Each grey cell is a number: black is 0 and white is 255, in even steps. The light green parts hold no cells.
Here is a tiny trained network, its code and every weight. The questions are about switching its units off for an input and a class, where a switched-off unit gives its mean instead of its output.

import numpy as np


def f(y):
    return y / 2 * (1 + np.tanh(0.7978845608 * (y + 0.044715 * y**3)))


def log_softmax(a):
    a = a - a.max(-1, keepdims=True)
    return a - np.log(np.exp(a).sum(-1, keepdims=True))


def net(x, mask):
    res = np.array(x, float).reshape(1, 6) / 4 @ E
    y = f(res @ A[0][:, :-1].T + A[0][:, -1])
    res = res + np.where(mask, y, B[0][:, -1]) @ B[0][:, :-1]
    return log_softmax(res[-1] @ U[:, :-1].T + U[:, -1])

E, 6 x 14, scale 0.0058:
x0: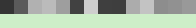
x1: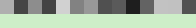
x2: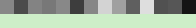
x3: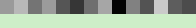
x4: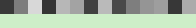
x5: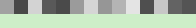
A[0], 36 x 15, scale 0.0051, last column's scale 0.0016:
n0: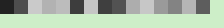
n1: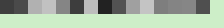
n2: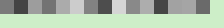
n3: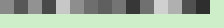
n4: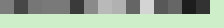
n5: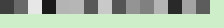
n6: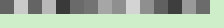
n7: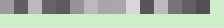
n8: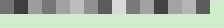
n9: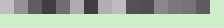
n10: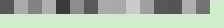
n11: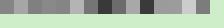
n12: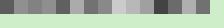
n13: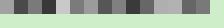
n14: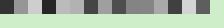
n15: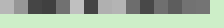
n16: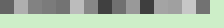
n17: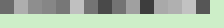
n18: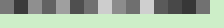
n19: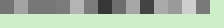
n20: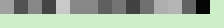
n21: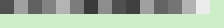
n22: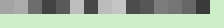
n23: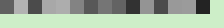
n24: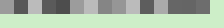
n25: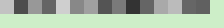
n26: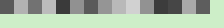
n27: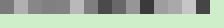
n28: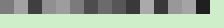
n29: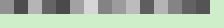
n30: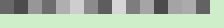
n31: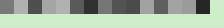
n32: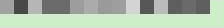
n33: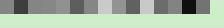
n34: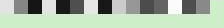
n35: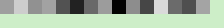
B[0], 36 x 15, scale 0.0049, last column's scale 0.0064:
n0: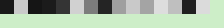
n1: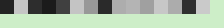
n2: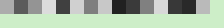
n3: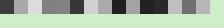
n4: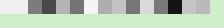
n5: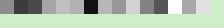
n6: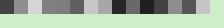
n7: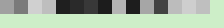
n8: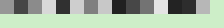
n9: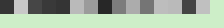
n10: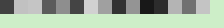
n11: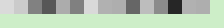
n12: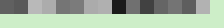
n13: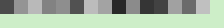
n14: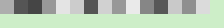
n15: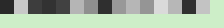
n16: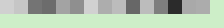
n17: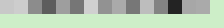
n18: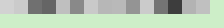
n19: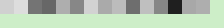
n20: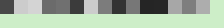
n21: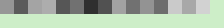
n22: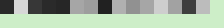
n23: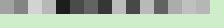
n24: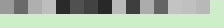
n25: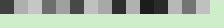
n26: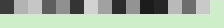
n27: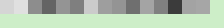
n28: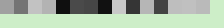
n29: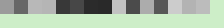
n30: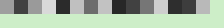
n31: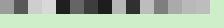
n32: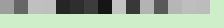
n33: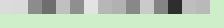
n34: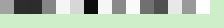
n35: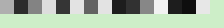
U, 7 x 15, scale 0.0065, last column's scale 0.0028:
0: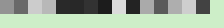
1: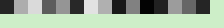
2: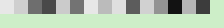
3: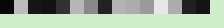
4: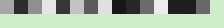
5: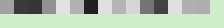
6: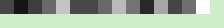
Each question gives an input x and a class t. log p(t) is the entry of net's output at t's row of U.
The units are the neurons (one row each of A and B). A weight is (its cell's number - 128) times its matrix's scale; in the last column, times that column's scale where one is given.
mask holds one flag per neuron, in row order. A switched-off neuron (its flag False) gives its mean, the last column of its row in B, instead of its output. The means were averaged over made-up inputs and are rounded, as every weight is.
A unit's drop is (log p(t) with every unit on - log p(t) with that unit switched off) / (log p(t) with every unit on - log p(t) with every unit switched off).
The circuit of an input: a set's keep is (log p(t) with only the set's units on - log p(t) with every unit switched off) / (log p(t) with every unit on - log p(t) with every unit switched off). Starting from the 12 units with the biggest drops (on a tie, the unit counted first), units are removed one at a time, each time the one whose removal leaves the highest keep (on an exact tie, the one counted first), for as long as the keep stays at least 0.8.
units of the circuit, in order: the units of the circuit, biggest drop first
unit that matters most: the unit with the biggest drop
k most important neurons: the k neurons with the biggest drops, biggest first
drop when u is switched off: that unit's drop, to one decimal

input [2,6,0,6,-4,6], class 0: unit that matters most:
n29
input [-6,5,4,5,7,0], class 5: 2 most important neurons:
[n5, n14]
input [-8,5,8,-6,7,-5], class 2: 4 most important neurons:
[n18, n33, n4, n0]
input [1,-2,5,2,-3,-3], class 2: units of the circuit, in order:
[n4, n33]
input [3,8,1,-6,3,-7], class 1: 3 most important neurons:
[n25, n3, n13]
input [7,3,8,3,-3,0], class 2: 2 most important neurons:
[n4, n33]
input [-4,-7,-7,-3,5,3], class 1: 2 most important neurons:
[n26, n10]
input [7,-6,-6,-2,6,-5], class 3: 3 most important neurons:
[n0, n1, n34]
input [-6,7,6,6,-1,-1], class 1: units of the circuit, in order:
[n3, n25]
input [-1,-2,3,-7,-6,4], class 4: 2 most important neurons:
[n8, n2]
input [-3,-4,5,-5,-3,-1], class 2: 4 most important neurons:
[n4, n35, n33, n18]
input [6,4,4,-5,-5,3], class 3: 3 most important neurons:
[n1, n0, n35]
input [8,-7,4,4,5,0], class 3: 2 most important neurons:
[n0, n1]
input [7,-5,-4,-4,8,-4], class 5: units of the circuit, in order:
[n14]
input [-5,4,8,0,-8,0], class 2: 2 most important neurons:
[n4, n33]
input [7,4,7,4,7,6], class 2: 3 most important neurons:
[n18, n33, n4]
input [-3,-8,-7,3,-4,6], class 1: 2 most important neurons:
[n26, n6]
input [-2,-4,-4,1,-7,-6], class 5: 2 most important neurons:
[n34, n7]
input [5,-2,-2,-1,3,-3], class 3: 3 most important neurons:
[n0, n34, n1]
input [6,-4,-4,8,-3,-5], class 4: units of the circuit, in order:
[n35]
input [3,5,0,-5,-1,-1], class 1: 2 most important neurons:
[n35, n25]
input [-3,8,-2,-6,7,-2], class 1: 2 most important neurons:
[n3, n20]
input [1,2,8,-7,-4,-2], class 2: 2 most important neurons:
[n4, n33]
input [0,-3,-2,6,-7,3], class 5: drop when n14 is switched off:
-0.1
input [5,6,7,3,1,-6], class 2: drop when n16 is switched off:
-0.1
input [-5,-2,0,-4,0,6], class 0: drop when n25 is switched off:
0.0
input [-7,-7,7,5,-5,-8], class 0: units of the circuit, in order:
[n28]
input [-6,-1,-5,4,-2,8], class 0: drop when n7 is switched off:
0.1
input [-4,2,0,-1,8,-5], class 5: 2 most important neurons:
[n14, n5]
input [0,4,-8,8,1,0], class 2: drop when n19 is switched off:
0.2
